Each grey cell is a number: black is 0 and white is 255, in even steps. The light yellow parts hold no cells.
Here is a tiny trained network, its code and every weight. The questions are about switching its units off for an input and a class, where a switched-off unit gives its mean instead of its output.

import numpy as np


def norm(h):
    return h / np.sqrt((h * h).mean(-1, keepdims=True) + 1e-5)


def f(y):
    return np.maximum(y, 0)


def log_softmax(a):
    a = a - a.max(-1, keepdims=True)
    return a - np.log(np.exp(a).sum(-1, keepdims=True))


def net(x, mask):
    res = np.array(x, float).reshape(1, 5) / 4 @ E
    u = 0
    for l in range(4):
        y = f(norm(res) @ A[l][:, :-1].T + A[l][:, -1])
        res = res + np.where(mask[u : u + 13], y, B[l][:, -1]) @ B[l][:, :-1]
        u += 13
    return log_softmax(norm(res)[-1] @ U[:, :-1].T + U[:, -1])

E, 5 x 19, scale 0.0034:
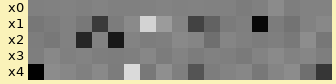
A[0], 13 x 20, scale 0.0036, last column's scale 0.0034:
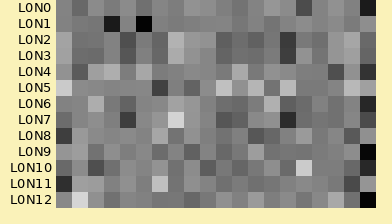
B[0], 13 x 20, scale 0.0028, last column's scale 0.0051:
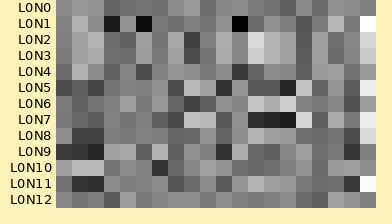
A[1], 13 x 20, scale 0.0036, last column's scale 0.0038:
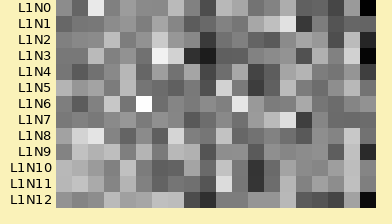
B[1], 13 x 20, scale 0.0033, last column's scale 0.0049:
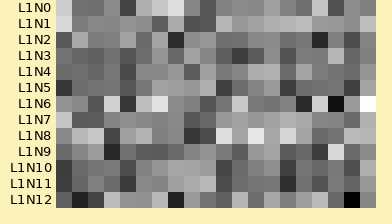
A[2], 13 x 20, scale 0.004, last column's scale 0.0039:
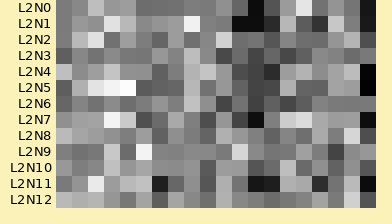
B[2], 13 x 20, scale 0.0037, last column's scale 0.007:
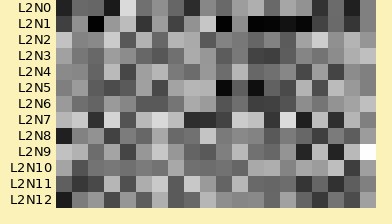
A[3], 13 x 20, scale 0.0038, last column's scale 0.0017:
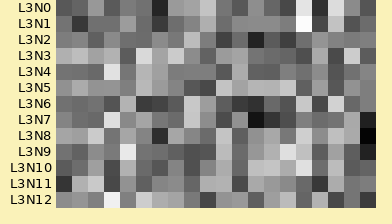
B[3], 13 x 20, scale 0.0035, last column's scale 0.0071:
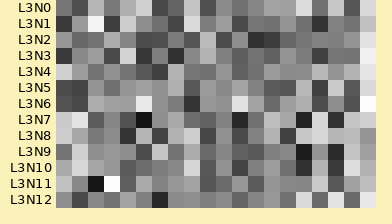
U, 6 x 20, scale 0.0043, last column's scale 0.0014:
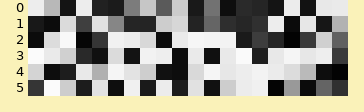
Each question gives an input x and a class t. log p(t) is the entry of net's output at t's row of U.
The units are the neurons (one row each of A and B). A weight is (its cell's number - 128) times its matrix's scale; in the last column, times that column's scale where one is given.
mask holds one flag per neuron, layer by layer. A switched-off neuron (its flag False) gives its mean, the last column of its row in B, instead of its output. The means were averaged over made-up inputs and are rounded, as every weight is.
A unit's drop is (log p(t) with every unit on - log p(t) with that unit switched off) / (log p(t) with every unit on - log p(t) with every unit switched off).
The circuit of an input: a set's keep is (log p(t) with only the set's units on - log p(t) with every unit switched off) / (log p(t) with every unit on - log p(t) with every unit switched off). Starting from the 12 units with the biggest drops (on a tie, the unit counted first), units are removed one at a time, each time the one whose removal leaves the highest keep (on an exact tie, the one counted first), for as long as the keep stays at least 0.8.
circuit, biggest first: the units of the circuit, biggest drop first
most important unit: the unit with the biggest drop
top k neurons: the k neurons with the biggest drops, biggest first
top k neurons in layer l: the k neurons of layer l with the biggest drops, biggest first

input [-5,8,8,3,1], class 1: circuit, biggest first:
[L2N9]
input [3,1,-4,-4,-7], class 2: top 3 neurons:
[L0N7, L0N11, L0N2]
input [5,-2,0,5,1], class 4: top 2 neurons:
[L0N1, L0N7]
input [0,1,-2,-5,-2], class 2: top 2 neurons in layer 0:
[L0N1, L0N2]
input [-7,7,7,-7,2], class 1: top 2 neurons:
[L0N7, L2N9]
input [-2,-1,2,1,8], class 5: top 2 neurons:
[L2N9, L1N6]
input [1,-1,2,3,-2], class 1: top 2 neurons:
[L2N9, L1N6]
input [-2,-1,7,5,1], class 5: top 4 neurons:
[L0N7, L0N5, L2N9, L1N6]
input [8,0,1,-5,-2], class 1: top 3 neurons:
[L0N5, L2N9, L1N6]
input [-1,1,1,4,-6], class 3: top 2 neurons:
[L1N6, L2N9]
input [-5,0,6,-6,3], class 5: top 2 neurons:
[L0N7, L0N5]
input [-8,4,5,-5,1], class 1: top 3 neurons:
[L0N7, L2N9, L1N8]
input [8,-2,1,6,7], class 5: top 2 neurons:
[L1N6, L2N9]
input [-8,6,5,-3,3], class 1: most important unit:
L0N7
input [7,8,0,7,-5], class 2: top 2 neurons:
[L0N1, L0N7]
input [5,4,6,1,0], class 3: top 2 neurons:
[L0N5, L0N2]
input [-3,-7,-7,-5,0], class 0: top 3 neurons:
[L0N11, L0N8, L0N2]
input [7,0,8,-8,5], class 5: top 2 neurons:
[L0N7, L0N5]
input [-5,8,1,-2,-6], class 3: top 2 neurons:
[L1N6, L2N9]
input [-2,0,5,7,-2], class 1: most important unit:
L0N5
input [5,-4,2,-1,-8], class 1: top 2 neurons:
[L2N9, L1N6]
